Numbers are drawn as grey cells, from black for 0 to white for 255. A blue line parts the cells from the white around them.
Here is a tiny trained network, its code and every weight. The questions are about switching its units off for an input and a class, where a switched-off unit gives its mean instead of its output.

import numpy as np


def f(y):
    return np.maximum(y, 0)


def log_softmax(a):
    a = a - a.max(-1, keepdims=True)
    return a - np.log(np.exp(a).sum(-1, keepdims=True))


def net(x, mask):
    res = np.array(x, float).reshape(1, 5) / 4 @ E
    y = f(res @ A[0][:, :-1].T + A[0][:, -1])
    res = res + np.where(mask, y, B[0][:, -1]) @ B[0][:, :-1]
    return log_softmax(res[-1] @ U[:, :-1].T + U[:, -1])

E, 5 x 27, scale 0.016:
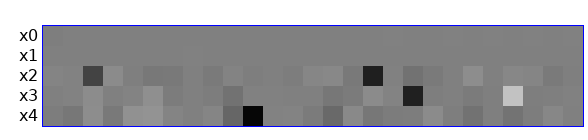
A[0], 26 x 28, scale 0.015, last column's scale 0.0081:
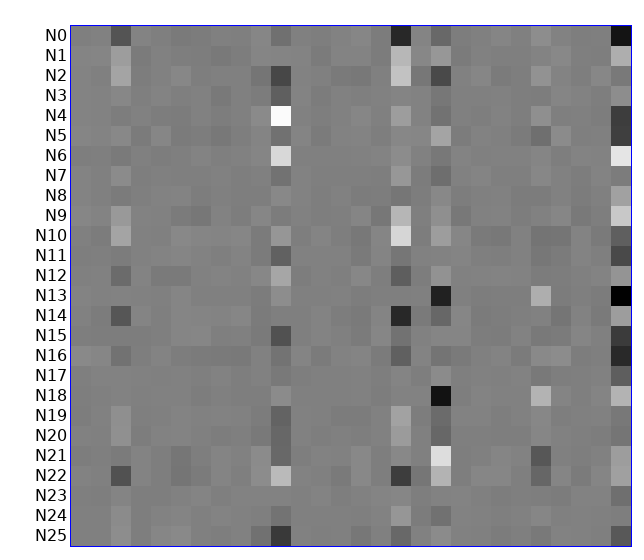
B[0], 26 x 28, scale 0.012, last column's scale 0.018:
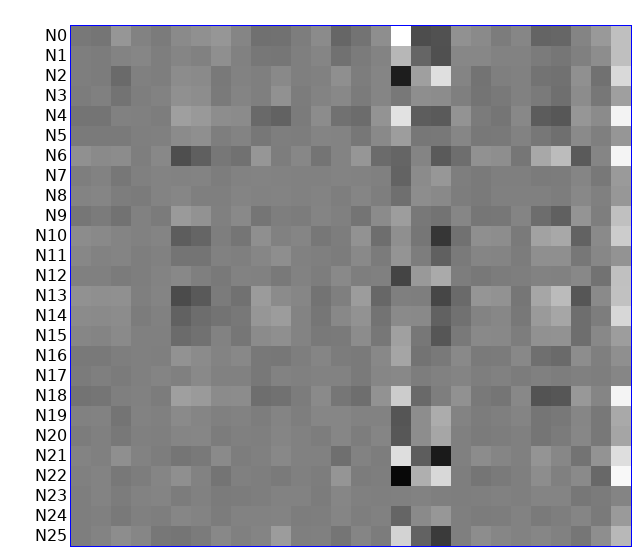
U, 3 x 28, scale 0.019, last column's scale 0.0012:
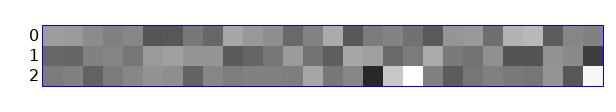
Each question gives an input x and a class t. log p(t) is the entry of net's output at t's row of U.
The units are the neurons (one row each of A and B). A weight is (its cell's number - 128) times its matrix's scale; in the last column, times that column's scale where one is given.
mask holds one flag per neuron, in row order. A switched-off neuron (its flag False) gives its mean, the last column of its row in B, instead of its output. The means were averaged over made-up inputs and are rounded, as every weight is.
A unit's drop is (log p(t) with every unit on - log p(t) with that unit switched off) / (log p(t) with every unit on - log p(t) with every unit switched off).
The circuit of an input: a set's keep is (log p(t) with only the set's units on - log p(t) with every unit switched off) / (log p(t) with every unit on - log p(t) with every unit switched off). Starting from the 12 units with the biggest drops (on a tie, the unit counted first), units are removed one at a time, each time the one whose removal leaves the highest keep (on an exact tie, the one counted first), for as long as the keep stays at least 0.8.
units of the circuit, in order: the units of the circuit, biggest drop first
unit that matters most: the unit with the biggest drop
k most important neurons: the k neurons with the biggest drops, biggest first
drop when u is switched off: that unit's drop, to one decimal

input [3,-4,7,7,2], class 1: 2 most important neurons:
[N18, N0]
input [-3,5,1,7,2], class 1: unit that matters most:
N18
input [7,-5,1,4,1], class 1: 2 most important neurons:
[N22, N6]
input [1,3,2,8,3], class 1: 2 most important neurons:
[N18, N6]
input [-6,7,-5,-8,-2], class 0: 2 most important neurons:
[N10, N18]
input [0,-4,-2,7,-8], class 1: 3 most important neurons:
[N4, N18, N14]
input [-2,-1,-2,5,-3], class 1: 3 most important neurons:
[N18, N4, N14]
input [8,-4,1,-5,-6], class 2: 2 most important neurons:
[N22, N13]
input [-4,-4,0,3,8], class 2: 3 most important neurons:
[N2, N4, N21]
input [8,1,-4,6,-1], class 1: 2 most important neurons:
[N18, N22]
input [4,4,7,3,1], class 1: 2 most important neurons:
[N0, N6]
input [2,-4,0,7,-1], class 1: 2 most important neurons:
[N18, N10]
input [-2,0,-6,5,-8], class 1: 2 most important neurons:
[N4, N18]
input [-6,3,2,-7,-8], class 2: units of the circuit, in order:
[N22]
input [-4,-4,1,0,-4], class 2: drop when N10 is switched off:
0.3
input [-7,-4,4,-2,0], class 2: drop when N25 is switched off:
0.1
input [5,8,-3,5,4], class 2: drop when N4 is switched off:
0.1
